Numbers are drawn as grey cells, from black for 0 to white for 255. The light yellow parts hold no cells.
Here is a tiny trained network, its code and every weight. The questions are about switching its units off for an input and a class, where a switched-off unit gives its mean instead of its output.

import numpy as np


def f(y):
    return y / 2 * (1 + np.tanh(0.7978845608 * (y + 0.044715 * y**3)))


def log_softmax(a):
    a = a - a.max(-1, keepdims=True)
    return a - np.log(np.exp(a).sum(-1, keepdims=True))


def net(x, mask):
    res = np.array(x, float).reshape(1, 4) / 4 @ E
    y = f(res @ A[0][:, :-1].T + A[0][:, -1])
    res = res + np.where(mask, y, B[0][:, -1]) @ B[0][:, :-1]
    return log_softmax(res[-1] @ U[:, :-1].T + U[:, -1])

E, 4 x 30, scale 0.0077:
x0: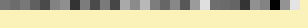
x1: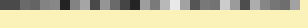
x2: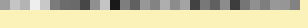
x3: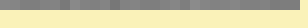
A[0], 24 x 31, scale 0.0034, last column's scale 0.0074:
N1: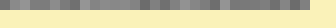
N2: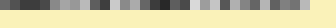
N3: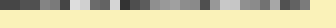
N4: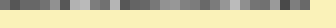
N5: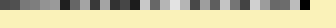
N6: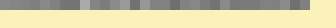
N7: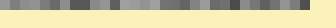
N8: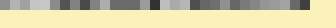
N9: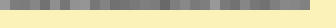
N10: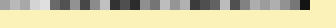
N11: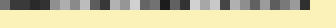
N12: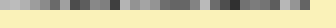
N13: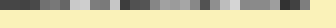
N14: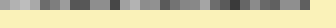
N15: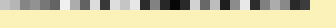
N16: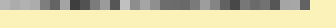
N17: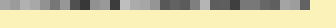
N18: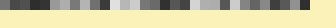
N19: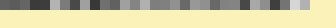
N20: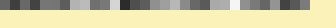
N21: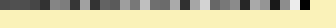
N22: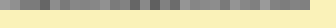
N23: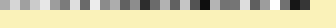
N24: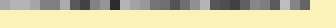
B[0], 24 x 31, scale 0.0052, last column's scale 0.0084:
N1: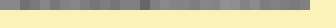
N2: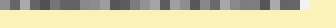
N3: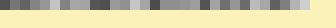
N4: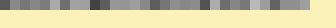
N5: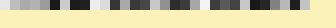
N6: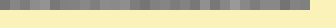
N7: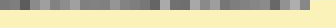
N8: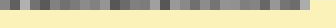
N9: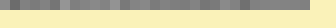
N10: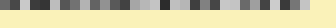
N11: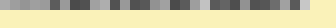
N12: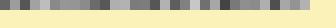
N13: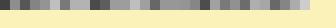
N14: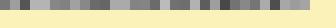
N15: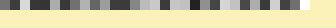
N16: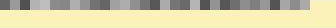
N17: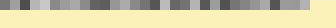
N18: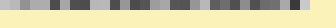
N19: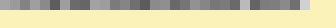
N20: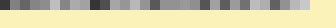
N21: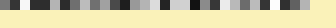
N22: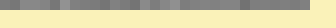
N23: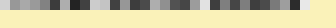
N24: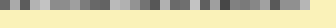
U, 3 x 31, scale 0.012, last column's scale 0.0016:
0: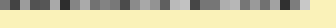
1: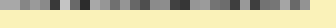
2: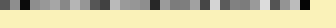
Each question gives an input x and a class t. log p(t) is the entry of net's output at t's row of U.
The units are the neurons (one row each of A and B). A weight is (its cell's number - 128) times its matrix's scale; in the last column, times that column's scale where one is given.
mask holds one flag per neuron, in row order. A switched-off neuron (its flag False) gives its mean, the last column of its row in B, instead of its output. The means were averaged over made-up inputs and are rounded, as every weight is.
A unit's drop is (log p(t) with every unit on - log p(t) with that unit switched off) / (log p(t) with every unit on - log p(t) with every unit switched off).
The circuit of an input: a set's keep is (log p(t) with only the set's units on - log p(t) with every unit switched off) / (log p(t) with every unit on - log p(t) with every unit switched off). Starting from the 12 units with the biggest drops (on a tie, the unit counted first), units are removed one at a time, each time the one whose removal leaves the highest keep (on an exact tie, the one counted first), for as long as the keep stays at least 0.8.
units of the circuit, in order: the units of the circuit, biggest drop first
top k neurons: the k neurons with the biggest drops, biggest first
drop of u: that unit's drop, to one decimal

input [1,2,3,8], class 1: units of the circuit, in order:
N15
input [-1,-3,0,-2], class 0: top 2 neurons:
N5, N18
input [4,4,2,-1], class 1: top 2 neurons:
N5, N15
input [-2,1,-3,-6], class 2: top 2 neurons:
N15, N21
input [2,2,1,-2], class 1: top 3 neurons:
N15, N10, N21
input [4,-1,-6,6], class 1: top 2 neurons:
N18, N11
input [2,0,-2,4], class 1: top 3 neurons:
N15, N10, N21
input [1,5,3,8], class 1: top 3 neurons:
N5, N15, N21
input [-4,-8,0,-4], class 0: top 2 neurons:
N15, N5
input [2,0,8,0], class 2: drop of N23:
0.3
